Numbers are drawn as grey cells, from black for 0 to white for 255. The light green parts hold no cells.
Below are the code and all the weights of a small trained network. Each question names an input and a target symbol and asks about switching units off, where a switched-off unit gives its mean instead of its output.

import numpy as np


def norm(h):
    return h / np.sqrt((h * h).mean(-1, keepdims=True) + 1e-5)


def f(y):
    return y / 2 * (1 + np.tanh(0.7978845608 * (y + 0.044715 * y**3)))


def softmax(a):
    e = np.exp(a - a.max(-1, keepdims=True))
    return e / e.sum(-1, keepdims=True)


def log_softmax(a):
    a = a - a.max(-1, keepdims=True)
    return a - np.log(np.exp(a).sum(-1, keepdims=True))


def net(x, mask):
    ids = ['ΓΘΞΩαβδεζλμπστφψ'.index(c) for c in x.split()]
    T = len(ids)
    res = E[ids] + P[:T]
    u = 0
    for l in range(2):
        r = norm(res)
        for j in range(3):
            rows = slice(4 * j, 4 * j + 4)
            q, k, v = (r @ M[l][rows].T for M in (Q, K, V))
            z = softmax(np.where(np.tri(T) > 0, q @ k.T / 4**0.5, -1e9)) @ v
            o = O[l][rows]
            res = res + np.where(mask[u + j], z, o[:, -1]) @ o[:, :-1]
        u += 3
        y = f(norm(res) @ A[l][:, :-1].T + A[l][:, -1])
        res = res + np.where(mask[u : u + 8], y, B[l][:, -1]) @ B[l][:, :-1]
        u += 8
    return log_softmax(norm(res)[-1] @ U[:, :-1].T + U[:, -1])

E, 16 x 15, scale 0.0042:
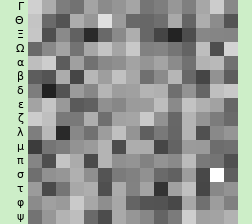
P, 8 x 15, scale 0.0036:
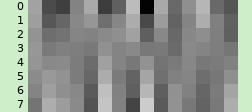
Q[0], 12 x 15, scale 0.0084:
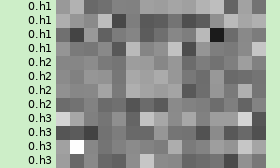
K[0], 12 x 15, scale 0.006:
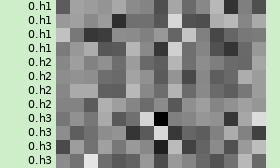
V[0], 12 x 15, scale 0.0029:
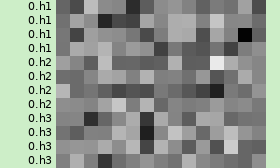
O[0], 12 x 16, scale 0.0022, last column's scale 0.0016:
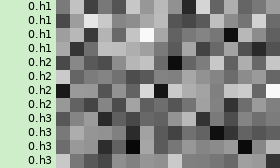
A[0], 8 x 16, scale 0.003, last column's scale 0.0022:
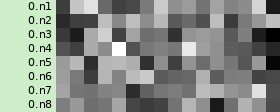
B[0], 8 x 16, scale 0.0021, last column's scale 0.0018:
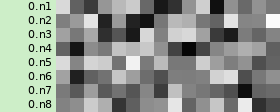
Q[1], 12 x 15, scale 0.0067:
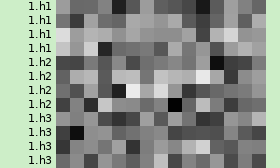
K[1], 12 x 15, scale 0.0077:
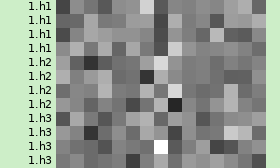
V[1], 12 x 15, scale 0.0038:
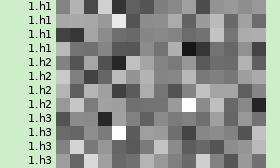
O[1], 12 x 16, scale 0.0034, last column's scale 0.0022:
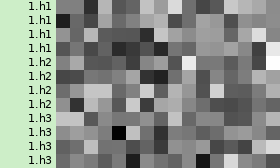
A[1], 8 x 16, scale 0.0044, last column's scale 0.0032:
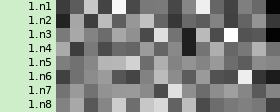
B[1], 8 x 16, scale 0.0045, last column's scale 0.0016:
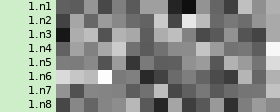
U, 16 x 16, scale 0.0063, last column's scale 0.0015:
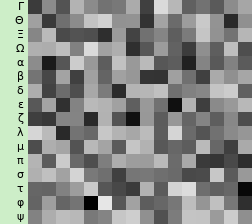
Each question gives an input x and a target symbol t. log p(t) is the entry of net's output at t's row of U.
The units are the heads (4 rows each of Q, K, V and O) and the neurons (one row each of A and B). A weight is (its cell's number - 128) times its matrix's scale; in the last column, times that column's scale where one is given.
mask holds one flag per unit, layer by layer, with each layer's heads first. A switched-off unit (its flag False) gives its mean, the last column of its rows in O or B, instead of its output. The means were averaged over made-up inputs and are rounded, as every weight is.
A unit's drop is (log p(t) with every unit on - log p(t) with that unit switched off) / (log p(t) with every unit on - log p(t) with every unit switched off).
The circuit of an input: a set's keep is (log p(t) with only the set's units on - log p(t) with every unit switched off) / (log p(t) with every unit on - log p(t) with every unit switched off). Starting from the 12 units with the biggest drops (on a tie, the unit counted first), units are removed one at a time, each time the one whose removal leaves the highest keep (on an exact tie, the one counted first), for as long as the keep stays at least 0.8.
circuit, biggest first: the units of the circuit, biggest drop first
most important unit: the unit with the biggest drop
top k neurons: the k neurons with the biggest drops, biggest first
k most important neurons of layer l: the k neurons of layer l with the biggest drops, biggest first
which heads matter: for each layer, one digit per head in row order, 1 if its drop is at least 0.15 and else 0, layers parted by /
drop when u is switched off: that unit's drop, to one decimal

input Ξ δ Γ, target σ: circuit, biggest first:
0.h3; 0.n8; 1.n6
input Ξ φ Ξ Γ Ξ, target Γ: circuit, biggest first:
1.h1; 1.n2
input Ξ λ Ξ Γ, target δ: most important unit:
0.h3
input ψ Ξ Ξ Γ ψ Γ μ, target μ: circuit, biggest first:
1.h2; 1.n3
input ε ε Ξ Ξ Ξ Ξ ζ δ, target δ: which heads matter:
000 / 000
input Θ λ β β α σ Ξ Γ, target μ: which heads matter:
100 / 010
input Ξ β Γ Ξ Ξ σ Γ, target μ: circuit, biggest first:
1.n3; 0.h1
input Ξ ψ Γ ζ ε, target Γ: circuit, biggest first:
1.h1; 1.n2; 0.n1
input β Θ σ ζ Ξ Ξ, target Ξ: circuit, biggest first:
0.h2; 1.h2
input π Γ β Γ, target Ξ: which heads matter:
110 / 101
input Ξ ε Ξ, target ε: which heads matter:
000 / 100
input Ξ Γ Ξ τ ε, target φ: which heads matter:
000 / 001
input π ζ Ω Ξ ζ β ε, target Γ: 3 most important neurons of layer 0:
0.n1; 0.n2; 0.n6
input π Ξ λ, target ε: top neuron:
1.n8
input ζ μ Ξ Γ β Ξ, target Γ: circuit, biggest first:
0.h2; 1.h1; 1.n2
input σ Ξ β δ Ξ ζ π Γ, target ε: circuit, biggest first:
1.h3; 1.n8
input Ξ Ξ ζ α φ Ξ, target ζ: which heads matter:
010 / 010
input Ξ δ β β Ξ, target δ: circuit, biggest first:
0.h2; 1.h1; 1.h2
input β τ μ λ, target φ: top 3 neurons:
0.n7; 0.n2; 0.n5
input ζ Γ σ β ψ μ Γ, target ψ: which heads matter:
010 / 011
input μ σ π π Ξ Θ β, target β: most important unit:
0.h1
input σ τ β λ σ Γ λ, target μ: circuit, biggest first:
0.h1; 1.n3; 1.h2
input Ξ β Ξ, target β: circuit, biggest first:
1.h1; 1.n1
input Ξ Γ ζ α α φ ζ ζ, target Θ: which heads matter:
100 / 000
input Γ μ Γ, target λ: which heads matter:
000 / 001
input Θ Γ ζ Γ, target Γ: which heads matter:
000 / 100
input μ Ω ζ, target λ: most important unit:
1.h3
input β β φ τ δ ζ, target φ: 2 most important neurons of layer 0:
0.n7; 0.n1
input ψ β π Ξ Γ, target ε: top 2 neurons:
1.n8; 0.n2
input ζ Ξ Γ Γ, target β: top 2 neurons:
1.n1; 0.n8
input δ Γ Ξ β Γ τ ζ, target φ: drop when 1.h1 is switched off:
0.2
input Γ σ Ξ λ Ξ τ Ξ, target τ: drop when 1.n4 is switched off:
0.5
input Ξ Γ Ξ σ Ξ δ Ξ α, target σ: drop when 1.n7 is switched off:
0.0
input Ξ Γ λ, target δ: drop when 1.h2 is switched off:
0.2
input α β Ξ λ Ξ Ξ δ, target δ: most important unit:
1.h1
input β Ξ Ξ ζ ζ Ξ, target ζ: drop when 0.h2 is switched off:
0.1
